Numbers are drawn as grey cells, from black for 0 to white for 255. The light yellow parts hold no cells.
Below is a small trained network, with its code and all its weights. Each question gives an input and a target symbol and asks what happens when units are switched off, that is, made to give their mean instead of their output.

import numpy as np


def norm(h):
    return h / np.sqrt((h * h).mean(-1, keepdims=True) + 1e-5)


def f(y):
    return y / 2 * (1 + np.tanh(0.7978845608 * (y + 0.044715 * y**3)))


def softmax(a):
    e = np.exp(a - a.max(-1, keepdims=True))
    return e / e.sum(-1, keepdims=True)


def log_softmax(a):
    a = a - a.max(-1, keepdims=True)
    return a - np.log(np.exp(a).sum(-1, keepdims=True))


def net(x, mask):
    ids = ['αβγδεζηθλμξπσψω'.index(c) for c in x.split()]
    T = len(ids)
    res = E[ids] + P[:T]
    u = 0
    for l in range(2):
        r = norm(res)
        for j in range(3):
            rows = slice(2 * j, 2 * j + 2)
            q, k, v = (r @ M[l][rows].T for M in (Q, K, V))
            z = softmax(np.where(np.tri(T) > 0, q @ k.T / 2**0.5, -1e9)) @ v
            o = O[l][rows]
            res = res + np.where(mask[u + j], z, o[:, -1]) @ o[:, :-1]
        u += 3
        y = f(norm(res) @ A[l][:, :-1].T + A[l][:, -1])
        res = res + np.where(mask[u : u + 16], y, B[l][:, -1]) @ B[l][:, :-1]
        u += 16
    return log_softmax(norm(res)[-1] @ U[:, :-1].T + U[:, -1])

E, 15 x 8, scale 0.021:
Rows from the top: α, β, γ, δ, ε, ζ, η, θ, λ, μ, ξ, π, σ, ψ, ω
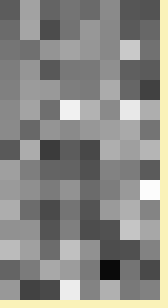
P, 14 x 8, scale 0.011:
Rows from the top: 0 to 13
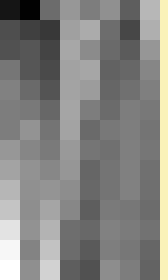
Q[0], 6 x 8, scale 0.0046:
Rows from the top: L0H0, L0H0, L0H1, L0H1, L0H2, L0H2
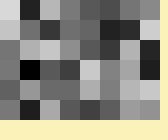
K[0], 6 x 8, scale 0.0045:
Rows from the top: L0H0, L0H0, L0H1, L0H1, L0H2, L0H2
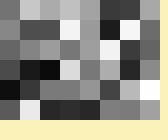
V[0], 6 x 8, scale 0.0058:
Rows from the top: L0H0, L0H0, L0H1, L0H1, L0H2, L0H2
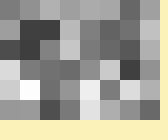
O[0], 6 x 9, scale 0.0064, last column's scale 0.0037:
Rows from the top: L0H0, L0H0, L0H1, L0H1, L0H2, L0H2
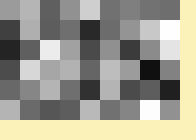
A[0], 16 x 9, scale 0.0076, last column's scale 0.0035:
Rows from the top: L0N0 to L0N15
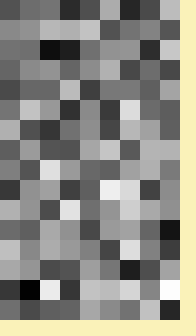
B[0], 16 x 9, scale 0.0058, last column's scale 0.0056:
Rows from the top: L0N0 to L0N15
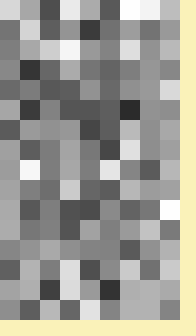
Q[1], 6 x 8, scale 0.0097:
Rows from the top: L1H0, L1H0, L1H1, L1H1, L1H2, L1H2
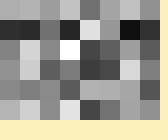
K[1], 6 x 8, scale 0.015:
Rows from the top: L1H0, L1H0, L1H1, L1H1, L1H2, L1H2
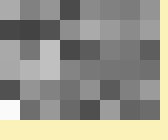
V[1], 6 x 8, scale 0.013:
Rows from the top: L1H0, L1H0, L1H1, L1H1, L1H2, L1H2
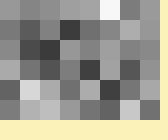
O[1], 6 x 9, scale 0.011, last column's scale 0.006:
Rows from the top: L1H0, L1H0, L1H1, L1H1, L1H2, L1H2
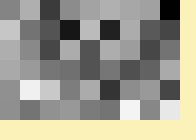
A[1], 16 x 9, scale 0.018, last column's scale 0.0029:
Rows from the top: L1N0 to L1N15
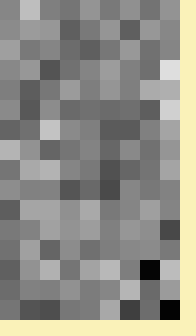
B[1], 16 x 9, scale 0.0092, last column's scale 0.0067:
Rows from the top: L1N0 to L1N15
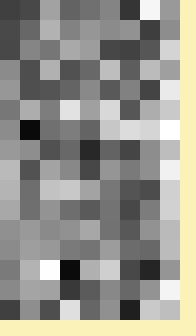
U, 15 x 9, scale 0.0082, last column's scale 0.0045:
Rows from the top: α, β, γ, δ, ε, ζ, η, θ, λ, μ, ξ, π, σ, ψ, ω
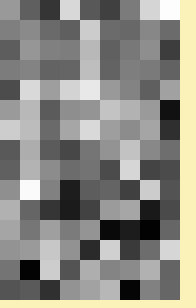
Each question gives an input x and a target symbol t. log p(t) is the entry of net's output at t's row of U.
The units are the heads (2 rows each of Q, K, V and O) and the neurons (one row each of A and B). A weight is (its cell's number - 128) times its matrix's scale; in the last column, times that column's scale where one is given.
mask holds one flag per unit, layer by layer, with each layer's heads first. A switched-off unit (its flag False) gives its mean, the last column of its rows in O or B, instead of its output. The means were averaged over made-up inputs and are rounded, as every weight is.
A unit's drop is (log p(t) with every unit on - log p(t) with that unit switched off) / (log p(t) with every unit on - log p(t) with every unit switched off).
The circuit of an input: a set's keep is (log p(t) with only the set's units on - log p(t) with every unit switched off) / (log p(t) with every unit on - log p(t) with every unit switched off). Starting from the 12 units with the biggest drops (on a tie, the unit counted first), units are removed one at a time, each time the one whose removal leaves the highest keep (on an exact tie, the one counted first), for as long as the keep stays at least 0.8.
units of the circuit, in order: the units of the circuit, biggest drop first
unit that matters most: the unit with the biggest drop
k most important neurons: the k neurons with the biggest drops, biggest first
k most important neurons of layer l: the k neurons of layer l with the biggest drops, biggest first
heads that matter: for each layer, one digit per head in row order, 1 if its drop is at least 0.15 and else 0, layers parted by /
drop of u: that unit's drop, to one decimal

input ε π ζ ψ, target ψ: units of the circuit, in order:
L1N6, L1H1
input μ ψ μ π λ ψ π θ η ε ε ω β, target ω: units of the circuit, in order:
L1H2, L0N10
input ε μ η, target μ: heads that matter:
000 / 101
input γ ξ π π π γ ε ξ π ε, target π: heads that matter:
000 / 100
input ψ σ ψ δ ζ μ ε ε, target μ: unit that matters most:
L0N10
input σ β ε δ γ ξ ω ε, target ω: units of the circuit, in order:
L1H2, L0N10, L1N15
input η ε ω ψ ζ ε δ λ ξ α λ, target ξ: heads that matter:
000 / 101
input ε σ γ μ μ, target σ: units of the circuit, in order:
L0N0, L0H2, L1H1
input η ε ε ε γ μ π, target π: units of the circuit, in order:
L1N9, L1H0, L1N2, L0N10
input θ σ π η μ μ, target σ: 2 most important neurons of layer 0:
L0N0, L0N2
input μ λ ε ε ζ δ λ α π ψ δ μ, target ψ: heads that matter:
010 / 010
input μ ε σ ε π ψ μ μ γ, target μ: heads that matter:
001 / 100
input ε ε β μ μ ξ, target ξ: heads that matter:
000 / 101
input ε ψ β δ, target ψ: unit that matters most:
L1H0
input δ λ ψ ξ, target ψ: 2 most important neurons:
L0N6, L0N2
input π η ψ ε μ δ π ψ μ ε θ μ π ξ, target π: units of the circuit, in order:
L1H0, L1N2, L1N6, L0N0
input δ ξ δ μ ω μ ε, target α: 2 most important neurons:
L0N0, L0N9
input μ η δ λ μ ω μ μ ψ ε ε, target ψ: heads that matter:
000 / 010
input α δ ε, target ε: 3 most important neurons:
L0N10, L1N6, L1N8
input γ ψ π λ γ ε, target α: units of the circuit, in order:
L0N0
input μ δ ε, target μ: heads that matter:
001 / 101
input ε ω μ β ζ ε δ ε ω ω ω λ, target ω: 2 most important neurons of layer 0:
L0N10, L0N2
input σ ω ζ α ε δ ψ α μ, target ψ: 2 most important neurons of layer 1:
L1N6, L1N1
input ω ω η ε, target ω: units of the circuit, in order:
L1H2, L0N10
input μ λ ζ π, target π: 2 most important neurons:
L1N9, L1N2
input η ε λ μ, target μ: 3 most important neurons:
L0N8, L1N6, L0N5
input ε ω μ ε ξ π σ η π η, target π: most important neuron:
L0N14
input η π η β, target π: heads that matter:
000 / 110
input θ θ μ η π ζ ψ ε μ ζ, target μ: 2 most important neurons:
L0N10, L1N6
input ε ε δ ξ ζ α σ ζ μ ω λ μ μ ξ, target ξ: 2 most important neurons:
L0N2, L1N15
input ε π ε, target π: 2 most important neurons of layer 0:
L0N13, L0N1
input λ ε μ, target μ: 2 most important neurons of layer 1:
L1N6, L1N12
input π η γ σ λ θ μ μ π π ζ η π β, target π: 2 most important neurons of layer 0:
L0N14, L0N5
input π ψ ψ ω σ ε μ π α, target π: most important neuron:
L1N9
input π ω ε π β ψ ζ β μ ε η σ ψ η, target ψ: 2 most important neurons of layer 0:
L0N14, L0N13
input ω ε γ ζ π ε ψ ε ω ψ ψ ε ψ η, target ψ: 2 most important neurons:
L0N14, L1N6
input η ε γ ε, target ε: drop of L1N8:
0.2
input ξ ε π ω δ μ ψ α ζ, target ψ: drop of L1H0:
0.1
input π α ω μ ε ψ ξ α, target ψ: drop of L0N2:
0.2
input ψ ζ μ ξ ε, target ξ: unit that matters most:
L0N2
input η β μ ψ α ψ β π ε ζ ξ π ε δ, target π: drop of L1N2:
0.3
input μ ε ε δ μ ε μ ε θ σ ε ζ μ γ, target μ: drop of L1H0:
0.6
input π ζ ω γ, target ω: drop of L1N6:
0.0
